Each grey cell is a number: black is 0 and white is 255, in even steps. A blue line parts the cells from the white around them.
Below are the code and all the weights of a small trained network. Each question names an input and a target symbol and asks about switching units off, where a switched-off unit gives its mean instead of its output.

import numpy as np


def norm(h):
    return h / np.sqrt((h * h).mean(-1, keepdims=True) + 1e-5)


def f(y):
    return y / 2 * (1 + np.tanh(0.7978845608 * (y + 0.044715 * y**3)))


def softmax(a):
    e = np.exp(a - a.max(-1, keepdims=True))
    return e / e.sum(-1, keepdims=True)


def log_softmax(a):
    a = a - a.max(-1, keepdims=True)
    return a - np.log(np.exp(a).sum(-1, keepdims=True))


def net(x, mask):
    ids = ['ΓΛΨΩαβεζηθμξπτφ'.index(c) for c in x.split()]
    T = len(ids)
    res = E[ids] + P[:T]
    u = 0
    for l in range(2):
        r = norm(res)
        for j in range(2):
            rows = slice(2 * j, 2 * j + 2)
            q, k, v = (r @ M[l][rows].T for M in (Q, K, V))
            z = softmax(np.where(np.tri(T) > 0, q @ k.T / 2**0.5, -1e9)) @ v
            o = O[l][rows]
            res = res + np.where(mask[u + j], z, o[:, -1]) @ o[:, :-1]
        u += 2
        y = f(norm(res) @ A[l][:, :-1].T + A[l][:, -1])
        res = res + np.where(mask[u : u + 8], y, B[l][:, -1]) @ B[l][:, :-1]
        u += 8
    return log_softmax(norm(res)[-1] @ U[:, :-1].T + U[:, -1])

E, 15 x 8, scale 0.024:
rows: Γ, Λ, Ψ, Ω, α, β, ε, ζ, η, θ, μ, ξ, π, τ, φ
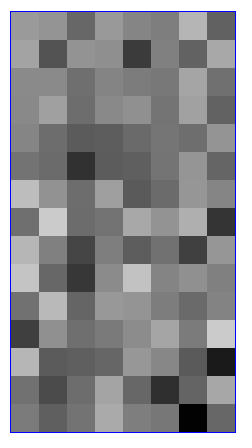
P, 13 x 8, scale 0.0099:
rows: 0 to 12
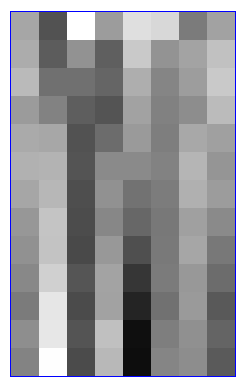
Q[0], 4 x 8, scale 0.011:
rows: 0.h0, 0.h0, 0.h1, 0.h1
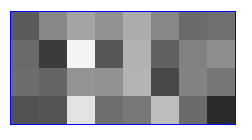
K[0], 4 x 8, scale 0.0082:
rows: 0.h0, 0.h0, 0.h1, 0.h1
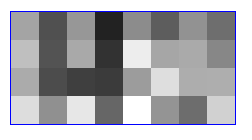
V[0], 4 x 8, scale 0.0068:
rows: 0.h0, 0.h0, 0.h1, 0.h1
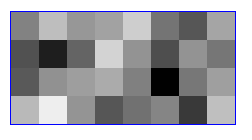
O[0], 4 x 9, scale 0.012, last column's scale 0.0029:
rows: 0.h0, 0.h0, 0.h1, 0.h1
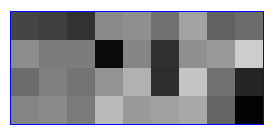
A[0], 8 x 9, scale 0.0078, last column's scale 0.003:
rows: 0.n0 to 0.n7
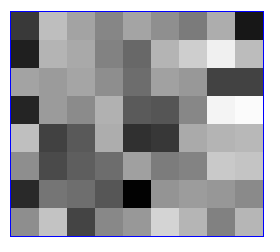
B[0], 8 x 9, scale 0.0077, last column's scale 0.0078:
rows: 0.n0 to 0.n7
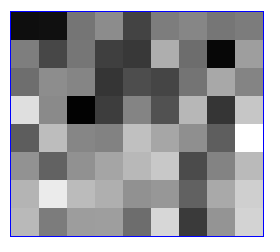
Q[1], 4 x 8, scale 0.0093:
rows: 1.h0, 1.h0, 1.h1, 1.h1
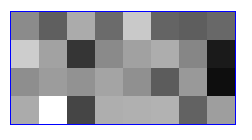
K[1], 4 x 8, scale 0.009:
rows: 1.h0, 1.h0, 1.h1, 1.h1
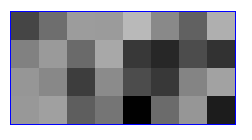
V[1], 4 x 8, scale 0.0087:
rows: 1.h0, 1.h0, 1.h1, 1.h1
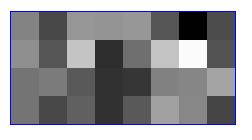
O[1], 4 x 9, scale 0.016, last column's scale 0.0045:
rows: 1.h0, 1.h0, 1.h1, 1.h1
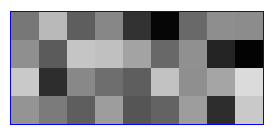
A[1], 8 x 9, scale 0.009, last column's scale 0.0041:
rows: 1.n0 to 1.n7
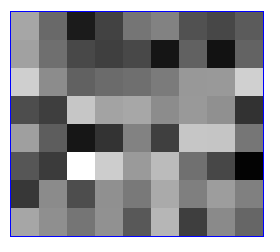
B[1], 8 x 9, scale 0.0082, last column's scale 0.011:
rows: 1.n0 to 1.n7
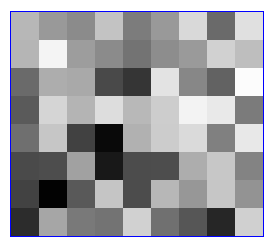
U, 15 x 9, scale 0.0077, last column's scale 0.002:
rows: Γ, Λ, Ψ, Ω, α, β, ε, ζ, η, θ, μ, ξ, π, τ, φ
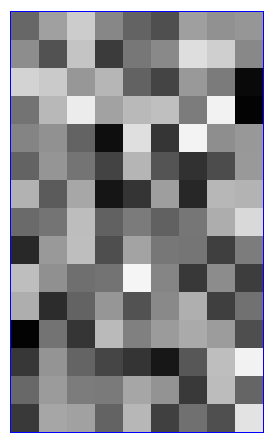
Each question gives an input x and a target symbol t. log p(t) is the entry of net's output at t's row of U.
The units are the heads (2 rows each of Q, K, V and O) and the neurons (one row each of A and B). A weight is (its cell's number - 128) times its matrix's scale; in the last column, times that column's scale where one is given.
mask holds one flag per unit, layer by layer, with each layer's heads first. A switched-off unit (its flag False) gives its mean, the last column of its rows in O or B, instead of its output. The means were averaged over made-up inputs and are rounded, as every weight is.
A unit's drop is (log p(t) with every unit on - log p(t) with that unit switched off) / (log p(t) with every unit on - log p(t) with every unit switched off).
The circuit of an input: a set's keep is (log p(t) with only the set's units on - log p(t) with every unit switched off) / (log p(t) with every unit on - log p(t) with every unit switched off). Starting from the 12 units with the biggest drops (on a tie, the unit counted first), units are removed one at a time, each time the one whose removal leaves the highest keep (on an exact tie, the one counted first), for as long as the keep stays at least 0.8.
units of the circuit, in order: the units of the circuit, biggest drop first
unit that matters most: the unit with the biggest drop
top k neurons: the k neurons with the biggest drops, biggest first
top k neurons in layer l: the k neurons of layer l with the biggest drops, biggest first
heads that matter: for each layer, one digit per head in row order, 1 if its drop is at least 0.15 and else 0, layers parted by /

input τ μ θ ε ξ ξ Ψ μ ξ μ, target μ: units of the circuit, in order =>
[0.n1 0.n3 1.h1]
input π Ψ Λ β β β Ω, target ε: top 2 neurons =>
[0.n4 1.n4]
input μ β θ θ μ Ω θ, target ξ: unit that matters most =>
0.h0
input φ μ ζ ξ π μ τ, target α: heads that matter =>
01 / 00
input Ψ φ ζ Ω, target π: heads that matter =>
00 / 10
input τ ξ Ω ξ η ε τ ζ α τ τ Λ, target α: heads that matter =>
01 / 00
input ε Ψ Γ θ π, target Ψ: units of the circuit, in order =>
[1.h0 1.n1 1.n4]
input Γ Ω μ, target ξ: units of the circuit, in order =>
[0.h0 1.n6]
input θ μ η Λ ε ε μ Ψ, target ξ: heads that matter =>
10 / 01
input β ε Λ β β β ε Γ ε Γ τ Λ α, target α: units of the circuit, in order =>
[0.h1 1.n4]
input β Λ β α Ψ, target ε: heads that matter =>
11 / 01
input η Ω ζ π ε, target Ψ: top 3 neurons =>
[0.n4 0.n6 1.n4]
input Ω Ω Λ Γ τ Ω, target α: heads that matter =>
11 / 00
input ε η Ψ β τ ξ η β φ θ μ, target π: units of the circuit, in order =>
[1.h0 0.n7]
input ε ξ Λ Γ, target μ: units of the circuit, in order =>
[0.n1 0.n3 1.h1 1.h0]
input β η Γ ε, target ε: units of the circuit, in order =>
[0.h1]
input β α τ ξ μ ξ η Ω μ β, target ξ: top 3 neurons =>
[0.n5 1.n6 0.n6]
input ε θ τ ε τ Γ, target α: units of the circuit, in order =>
[0.h1 0.h0]
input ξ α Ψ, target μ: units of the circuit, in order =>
[0.n1 1.h1 0.n3 1.h0]
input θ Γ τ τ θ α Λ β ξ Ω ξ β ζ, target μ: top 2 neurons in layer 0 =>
[0.n1 0.n3]
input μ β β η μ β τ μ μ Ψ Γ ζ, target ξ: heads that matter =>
11 / 10
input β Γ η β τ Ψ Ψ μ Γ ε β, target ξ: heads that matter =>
10 / 00
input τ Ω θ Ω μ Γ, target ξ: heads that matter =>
10 / 01
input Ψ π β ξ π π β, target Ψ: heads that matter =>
00 / 11
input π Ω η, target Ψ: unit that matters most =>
1.h0
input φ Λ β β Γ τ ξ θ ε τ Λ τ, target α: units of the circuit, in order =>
[0.n3 1.n4]
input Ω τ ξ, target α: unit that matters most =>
0.h1
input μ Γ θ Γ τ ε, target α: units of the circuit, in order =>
[0.h1 0.h0]
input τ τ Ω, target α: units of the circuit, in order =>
[0.h1 0.h0]
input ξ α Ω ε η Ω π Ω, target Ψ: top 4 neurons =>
[0.n7 0.n6 0.n4 1.n4]
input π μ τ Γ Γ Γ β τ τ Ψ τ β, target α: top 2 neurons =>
[1.n4 0.n7]
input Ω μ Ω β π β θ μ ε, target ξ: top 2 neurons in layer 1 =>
[1.n6 1.n1]
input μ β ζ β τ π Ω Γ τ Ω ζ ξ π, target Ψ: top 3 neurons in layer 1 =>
[1.n1 1.n0 1.n4]
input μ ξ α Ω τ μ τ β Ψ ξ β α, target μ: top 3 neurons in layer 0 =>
[0.n1 0.n3 0.n0]
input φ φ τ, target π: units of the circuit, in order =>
[1.h0]
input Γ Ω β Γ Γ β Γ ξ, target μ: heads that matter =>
00 / 10
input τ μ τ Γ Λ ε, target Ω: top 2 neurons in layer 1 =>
[1.n4 1.n7]
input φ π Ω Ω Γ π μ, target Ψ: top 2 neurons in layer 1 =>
[1.n1 1.n4]
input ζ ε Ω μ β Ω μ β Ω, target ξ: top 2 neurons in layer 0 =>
[0.n3 0.n6]
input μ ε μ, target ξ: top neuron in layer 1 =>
[1.n6]
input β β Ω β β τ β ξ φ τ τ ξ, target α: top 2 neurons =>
[1.n4 0.n3]
